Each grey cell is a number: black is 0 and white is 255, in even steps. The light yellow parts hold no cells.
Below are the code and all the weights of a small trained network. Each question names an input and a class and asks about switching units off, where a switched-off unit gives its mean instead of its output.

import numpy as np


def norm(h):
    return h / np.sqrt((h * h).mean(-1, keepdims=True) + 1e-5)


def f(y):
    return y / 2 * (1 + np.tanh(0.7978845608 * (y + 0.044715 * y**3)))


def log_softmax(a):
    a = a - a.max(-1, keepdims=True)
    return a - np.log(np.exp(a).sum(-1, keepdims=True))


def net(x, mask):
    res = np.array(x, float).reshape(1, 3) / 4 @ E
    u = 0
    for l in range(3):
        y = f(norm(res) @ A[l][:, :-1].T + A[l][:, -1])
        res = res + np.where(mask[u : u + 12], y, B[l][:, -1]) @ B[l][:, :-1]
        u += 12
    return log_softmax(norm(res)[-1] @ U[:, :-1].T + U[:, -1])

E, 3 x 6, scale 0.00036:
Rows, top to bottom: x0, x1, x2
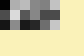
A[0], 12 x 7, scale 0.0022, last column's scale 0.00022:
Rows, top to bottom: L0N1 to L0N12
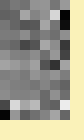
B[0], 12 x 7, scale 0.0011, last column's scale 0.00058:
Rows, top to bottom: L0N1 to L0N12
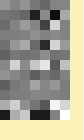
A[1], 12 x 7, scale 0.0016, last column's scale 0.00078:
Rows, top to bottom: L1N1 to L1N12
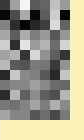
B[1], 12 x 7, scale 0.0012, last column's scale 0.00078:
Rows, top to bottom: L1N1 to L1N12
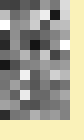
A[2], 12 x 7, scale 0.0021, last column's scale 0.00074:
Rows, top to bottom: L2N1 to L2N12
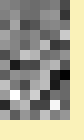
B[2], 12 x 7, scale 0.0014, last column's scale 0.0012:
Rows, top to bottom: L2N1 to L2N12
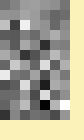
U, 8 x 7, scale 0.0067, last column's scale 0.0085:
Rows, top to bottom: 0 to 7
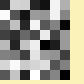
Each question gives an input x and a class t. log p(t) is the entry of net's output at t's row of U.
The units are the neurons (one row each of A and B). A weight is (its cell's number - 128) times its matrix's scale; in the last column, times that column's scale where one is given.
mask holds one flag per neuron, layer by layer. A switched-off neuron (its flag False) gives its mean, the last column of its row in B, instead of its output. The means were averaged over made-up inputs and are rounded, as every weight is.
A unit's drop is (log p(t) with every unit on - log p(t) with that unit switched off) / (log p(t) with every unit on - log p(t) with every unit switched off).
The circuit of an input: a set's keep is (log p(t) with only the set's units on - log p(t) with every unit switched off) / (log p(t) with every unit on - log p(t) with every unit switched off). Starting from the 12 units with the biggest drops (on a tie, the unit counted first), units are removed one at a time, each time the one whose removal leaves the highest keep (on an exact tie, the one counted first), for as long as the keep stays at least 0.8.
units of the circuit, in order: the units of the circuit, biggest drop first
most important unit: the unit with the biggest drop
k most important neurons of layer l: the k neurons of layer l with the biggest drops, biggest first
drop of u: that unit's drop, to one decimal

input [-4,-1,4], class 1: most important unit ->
L1N3
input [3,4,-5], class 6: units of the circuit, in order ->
(L0N12, L2N11)
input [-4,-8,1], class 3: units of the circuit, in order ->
(L2N7, L0N11)
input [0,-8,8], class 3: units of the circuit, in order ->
(L1N2, L0N11)
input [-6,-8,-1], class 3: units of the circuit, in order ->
(L2N7, L1N5, L0N11)
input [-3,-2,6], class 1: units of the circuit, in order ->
(L1N3, L1N2)
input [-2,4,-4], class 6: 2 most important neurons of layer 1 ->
(L1N1, L1N2)
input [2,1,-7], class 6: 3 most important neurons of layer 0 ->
(L0N12, L0N7, L0N11)
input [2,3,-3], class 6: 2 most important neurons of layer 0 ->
(L0N7, L0N12)
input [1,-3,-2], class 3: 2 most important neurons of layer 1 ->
(L1N8, L1N10)
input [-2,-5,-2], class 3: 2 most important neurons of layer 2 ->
(L2N11, L2N7)
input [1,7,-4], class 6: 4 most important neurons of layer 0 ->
(L0N7, L0N12, L0N5, L0N3)
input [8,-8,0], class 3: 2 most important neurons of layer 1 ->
(L1N2, L1N1)
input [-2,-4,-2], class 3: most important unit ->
L0N12
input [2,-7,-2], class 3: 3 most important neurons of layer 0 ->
(L0N11, L0N12, L0N2)
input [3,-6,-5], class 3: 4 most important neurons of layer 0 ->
(L0N12, L0N5, L0N11, L0N3)
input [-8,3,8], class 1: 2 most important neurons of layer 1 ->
(L1N3, L1N5)
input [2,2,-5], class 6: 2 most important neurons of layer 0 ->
(L0N12, L0N7)
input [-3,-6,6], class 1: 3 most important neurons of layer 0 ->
(L0N5, L0N3, L0N7)
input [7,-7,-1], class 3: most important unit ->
L1N2
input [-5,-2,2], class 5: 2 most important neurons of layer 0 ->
(L0N11, L0N12)
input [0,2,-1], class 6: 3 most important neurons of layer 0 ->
(L0N12, L0N7, L0N5)
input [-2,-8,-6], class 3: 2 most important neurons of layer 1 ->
(L1N5, L1N2)
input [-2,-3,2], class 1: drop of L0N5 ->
0.2
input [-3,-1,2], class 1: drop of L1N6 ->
0.0
